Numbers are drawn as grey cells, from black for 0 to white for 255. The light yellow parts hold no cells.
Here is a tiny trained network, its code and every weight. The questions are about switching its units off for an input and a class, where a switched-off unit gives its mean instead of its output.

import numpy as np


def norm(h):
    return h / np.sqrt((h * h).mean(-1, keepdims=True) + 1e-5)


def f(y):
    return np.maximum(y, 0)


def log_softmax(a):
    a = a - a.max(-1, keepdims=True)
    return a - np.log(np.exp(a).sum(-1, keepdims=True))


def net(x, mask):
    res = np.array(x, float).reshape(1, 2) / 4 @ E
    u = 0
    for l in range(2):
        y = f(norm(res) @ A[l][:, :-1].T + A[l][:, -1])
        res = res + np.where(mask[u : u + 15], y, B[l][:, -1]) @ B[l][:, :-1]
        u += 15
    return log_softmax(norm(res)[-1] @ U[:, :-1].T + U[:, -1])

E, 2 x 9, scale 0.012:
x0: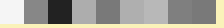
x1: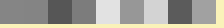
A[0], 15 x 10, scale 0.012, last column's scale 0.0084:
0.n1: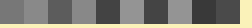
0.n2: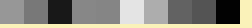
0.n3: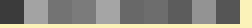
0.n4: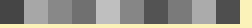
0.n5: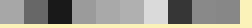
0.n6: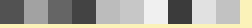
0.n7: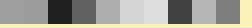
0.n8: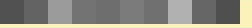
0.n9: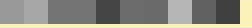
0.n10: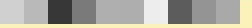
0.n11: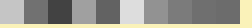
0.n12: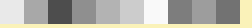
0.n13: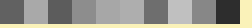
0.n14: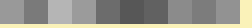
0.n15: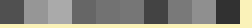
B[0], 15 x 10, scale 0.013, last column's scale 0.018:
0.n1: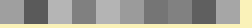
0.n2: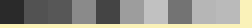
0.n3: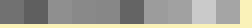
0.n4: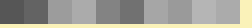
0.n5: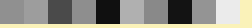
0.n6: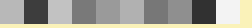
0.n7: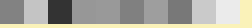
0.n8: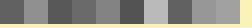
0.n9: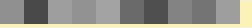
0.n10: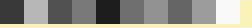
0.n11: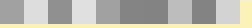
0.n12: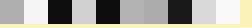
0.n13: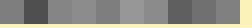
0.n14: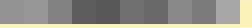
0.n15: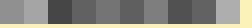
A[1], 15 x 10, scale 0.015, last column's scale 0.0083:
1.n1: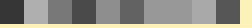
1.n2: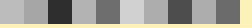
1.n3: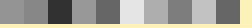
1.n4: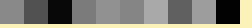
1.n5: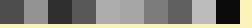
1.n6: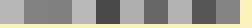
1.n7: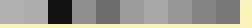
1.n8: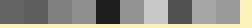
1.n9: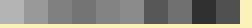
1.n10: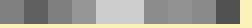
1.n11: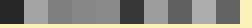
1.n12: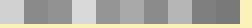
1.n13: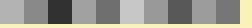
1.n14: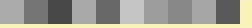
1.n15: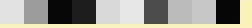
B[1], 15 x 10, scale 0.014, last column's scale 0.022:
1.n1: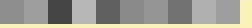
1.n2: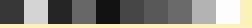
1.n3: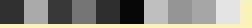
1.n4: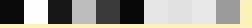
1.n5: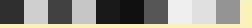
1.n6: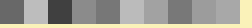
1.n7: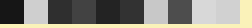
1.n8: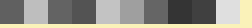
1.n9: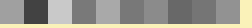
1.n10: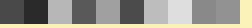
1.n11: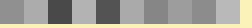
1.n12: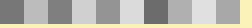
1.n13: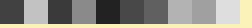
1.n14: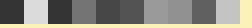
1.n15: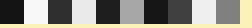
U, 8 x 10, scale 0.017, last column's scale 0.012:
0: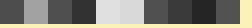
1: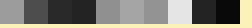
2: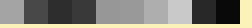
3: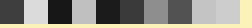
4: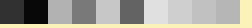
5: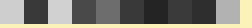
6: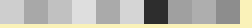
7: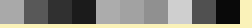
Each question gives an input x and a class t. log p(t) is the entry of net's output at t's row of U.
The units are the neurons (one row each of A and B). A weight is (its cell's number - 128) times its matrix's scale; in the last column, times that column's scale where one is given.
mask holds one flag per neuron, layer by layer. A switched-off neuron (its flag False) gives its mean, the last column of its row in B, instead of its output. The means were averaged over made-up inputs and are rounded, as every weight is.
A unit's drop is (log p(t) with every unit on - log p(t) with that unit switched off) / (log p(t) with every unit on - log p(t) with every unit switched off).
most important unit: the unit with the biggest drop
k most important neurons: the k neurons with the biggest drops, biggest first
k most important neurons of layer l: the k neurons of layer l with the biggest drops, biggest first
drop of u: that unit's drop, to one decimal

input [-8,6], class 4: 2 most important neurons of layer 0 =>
(0.n12, 0.n10)
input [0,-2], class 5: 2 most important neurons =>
(0.n12, 0.n7)
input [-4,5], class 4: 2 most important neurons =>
(0.n12, 0.n6)
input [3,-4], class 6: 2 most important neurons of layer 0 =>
(0.n12, 0.n5)
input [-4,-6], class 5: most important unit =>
0.n7
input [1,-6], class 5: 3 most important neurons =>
(0.n12, 0.n11, 0.n7)
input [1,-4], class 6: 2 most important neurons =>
(0.n12, 0.n10)
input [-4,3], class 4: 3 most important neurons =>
(0.n12, 0.n10, 0.n5)
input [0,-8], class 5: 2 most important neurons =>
(0.n12, 0.n11)
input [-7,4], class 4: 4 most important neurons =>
(0.n12, 0.n10, 0.n5, 1.n2)
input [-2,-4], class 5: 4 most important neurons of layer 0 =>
(0.n7, 0.n12, 0.n10, 0.n2)
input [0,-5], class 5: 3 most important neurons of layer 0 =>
(0.n12, 0.n11, 0.n7)
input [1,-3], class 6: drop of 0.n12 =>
0.9
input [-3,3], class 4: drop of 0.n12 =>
0.8
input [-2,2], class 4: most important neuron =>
(0.n12)
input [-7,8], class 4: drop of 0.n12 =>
0.7
